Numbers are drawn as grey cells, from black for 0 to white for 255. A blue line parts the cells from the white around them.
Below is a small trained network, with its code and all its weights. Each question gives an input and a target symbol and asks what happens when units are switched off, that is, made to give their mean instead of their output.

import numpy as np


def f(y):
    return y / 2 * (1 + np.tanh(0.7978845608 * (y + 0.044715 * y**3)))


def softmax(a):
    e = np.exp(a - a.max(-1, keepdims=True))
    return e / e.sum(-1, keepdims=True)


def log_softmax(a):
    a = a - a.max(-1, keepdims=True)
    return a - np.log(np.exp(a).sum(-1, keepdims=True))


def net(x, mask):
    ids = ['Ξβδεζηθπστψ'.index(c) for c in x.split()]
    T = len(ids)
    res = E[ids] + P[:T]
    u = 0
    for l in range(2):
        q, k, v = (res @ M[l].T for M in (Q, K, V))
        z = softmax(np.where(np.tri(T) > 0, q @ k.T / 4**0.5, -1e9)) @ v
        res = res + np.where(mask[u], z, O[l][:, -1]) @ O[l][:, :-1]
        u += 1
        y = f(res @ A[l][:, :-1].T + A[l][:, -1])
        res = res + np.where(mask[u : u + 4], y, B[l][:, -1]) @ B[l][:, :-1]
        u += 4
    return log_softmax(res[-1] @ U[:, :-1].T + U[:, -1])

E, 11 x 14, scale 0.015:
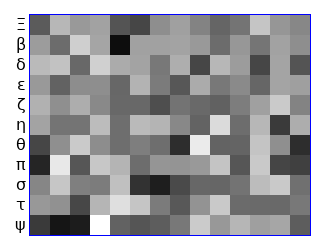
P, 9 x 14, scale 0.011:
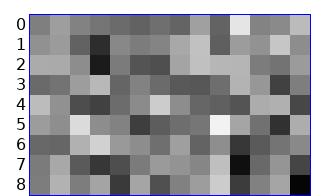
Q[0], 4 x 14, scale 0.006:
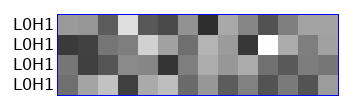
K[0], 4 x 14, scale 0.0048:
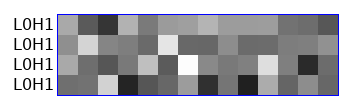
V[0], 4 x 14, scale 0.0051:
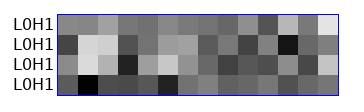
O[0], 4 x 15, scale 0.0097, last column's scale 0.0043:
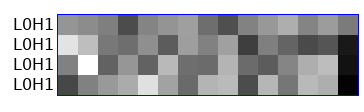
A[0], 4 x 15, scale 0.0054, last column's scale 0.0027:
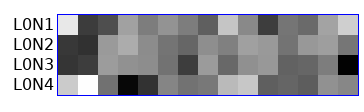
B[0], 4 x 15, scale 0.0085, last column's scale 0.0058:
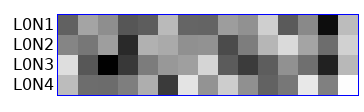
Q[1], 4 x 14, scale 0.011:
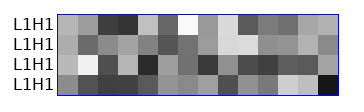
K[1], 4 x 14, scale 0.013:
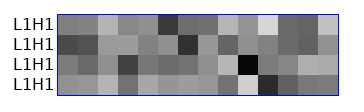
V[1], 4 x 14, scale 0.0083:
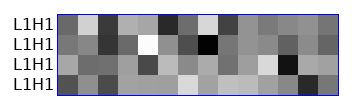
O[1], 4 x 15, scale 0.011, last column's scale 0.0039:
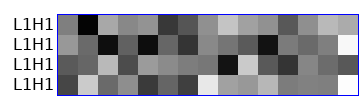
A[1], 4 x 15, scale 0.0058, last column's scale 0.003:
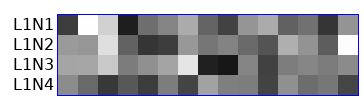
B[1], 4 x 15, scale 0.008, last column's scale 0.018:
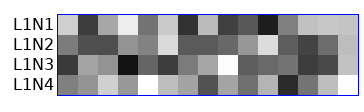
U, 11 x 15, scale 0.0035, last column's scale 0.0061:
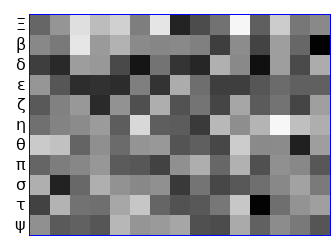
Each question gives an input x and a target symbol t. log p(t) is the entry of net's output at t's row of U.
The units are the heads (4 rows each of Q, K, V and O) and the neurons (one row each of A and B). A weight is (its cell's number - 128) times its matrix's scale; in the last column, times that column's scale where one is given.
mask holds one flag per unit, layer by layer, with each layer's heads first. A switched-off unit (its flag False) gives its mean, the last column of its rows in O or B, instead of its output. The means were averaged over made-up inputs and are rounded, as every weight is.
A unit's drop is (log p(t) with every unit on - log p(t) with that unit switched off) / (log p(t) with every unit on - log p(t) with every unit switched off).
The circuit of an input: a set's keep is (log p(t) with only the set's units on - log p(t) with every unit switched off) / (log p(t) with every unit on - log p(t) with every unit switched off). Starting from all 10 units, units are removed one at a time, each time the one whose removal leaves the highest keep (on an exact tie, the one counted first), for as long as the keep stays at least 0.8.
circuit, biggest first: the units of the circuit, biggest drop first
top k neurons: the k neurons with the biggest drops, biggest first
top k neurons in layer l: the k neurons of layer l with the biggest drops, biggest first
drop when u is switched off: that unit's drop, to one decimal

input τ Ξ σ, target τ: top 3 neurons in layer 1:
(L1N4; L1N2; L1N1)
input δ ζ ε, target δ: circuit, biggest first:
(L1H1)
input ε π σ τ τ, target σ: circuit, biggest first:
(L0H1; L1H1)
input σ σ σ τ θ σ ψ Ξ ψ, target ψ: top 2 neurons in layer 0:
(L0N3; L0N2)
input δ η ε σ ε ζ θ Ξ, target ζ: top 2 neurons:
(L1N3; L0N4)
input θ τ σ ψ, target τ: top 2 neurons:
(L1N4; L0N1)
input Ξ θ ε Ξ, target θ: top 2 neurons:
(L0N4; L1N4)
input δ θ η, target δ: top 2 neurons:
(L0N4; L1N4)
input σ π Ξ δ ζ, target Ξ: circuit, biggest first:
(L0H1; L1H1; L0N2)
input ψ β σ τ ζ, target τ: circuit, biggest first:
(L1N4; L1H1; L1N2)
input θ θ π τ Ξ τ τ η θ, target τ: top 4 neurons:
(L1N4; L0N4; L1N2; L0N1)
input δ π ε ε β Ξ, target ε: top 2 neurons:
(L1N3; L1N1)
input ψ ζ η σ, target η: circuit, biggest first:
(L1H1; L1N1; L1N4)
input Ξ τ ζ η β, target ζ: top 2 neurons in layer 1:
(L1N3; L1N1)
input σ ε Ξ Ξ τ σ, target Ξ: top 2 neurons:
(L0N4; L0N3)
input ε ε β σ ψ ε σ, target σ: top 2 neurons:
(L0N4; L1N3)
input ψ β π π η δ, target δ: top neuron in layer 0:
(L0N3)
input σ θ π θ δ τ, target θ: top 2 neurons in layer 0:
(L0N2; L0N3)
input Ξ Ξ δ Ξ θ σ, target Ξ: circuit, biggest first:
(L1H1; L0H1; L0N3; L0N4)
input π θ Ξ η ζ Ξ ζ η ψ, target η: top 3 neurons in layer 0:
(L0N2; L0N1; L0N4)
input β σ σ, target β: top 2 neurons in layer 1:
(L1N1; L1N3)
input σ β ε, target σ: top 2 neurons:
(L0N4; L1N3)
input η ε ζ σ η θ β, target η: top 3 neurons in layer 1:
(L1N1; L1N4; L1N3)
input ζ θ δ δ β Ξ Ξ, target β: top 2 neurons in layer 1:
(L1N1; L1N3)
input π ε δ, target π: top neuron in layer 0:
(L0N4)
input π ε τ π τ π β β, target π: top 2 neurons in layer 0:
(L0N4; L0N1)
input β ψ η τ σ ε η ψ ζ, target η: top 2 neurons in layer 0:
(L0N2; L0N4)
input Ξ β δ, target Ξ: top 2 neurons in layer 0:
(L0N4; L0N2)
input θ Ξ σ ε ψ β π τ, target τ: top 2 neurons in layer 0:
(L0N4; L0N1)
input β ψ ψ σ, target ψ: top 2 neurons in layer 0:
(L0N3; L0N2)
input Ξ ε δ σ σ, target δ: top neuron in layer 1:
(L1N4)
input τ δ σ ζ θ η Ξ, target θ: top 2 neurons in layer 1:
(L1N4; L1N1)
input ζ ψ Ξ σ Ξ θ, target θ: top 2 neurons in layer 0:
(L0N3; L0N2)
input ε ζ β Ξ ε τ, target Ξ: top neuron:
(L0N2)
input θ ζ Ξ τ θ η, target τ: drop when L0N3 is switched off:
0.1
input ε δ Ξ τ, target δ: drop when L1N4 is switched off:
0.2
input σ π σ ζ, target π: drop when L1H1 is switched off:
1.1
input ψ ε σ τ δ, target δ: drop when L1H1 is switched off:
0.5
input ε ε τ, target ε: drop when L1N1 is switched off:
0.4
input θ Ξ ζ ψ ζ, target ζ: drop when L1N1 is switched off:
0.1
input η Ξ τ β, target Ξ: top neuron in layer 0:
(L0N4)
